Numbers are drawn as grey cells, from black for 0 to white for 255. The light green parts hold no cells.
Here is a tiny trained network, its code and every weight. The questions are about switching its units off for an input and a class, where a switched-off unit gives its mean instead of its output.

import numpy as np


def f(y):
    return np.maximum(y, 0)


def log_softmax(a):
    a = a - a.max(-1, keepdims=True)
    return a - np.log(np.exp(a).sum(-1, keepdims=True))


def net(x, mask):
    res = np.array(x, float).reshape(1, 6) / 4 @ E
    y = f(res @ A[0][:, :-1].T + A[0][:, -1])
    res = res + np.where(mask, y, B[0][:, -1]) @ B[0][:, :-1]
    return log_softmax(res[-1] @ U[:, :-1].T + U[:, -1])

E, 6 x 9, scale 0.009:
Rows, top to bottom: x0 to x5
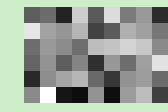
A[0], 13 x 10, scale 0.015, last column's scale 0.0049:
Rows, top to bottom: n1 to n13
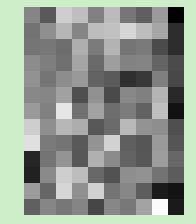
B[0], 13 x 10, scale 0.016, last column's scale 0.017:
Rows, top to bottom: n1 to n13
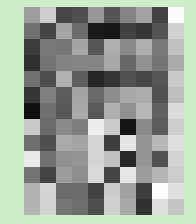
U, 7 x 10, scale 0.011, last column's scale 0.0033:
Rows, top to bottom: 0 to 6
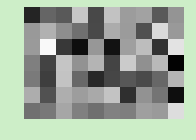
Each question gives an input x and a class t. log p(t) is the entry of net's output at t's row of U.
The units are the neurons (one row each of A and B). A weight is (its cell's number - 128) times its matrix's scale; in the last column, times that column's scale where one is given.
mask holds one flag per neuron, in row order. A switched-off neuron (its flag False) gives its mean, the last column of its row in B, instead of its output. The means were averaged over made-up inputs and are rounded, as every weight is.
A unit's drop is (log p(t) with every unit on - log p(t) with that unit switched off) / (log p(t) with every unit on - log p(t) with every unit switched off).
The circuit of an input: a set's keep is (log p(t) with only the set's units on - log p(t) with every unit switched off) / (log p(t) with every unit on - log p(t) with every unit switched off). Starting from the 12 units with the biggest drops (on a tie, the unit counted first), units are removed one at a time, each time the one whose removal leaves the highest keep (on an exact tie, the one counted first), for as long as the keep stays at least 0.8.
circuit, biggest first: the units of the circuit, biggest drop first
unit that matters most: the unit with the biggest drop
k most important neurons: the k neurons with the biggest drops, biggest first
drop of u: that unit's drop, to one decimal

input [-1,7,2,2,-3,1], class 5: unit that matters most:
n8
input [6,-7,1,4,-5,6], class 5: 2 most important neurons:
n1; n7
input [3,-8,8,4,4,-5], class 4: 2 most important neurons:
n2; n8
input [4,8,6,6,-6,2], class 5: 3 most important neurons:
n8; n12; n11
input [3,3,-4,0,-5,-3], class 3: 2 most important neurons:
n9; n2
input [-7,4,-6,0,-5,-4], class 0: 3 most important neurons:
n7; n2; n6
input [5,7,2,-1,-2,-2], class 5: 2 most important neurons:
n8; n7
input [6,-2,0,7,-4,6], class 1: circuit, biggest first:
n1; n7
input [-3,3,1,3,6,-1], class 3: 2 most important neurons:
n11; n12
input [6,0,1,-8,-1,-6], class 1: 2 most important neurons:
n12; n7
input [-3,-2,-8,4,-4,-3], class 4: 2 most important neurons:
n5; n12
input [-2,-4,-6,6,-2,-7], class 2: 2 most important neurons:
n1; n12
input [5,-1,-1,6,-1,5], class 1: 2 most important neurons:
n1; n7
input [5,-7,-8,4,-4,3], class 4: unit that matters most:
n5
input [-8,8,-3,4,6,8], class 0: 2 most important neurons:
n6; n1
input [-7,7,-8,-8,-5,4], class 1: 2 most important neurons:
n12; n2
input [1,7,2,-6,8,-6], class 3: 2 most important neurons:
n11; n10
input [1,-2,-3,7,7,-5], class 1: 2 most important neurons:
n13; n9
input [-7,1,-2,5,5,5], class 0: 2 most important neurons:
n6; n1
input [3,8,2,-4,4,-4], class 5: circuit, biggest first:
n8
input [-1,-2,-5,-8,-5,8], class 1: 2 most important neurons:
n1; n12
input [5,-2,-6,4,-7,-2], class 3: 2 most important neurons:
n9; n2
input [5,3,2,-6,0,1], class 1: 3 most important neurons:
n12; n7; n6
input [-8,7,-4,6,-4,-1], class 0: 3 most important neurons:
n7; n6; n10
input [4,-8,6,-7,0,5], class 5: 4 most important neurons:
n10; n1; n13; n5
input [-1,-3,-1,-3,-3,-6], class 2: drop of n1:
1.2
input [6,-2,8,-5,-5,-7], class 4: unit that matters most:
n2
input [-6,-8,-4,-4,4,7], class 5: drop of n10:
1.0
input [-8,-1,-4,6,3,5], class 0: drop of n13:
0.0
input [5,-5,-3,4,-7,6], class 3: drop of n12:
0.2
